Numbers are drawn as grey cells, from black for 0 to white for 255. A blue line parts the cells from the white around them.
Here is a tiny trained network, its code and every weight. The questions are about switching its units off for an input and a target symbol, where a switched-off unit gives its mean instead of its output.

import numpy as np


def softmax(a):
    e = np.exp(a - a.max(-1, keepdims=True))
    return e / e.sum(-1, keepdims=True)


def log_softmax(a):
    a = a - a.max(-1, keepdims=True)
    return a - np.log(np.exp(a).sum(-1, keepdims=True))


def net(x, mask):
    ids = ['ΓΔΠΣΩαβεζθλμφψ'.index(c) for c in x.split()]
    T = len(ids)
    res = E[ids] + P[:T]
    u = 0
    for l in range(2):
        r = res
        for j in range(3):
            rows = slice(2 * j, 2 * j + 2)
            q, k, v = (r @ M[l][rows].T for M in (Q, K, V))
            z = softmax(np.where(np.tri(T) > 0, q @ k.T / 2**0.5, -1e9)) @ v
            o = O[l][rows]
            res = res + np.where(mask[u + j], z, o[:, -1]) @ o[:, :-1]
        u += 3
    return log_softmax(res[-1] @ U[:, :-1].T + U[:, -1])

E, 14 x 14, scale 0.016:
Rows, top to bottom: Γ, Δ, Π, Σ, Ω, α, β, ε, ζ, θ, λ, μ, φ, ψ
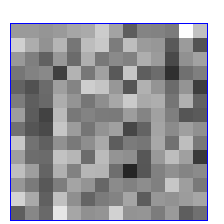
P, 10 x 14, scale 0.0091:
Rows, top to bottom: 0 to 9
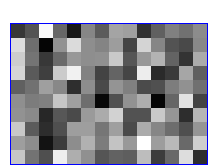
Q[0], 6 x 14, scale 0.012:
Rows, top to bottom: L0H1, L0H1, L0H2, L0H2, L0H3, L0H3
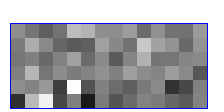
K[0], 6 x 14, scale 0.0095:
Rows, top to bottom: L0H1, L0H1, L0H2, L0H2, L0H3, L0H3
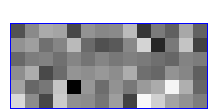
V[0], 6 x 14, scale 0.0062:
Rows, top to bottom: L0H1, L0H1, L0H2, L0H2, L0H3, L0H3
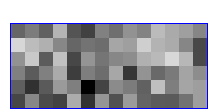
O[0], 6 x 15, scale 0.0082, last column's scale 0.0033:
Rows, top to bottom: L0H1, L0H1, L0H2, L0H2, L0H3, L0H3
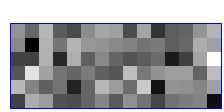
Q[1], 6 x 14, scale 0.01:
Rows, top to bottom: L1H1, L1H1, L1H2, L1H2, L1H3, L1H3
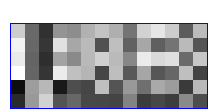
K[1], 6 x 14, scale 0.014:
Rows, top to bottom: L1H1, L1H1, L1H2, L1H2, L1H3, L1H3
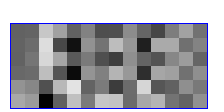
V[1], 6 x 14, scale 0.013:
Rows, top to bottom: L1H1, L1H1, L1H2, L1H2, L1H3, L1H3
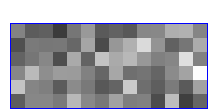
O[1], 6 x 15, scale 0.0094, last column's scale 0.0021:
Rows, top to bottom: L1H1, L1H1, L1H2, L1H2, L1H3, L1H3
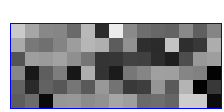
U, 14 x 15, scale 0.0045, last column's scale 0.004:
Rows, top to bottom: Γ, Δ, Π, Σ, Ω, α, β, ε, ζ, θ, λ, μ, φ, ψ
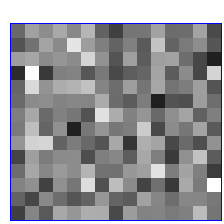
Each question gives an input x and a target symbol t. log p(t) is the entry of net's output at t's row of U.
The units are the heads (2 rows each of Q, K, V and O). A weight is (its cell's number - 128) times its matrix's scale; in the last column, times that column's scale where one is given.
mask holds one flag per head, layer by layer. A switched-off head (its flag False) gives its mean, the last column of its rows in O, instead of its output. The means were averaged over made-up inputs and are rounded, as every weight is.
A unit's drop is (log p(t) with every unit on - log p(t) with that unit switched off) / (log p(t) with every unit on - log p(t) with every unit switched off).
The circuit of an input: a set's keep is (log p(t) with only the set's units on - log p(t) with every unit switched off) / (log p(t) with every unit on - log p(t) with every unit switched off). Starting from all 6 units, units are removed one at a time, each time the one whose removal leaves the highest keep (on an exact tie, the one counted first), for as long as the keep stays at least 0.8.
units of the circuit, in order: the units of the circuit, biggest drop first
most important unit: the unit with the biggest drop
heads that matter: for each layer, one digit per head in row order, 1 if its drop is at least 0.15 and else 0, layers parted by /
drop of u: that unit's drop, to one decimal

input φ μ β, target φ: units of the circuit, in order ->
L1H2, L1H3, L1H1
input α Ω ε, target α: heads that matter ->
000 / 110
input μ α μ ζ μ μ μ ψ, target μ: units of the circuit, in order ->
L1H1, L1H3
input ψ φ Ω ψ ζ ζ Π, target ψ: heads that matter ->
001 / 101
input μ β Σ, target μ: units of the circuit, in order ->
L0H2, L1H1, L1H3
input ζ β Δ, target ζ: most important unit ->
L1H3
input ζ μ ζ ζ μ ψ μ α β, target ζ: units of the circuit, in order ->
L1H3, L1H1
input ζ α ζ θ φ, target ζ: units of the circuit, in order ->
L1H3, L1H1
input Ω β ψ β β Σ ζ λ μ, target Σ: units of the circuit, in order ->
L0H3, L1H3, L0H1
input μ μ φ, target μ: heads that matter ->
000 / 101
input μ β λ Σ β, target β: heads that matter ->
001 / 010
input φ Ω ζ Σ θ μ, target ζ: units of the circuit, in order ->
L0H3, L1H3, L0H2, L1H1
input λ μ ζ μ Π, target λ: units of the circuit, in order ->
L1H2, L0H3, L1H1
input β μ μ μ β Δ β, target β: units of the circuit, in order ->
L1H2
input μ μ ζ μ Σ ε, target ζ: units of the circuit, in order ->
L0H3, L1H3, L1H1
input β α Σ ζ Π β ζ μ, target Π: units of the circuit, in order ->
L0H3, L1H1, L1H2
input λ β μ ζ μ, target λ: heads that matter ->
001 / 110
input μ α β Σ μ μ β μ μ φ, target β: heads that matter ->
001 / 010
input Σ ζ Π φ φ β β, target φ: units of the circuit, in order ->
L1H2, L1H3, L0H3
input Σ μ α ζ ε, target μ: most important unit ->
L0H3
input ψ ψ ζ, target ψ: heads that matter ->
000 / 101
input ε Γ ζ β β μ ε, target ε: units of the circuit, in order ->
L0H3, L1H3, L0H1
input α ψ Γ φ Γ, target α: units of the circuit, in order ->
L1H2, L1H1
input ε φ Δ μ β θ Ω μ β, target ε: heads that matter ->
001 / 001
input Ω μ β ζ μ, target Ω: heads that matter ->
001 / 011
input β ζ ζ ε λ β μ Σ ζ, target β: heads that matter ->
010 / 010
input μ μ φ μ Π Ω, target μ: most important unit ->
L1H1
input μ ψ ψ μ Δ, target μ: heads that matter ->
001 / 101
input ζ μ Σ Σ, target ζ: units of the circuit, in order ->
L1H3, L1H1, L0H2
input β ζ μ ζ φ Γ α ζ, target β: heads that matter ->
000 / 010
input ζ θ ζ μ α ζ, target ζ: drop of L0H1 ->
0.0
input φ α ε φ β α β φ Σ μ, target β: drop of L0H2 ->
0.1
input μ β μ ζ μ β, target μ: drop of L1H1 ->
0.5
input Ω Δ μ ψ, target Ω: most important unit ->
L1H3
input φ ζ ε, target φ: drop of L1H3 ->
0.2
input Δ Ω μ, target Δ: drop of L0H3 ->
0.4
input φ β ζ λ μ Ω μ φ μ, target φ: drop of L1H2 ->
0.4
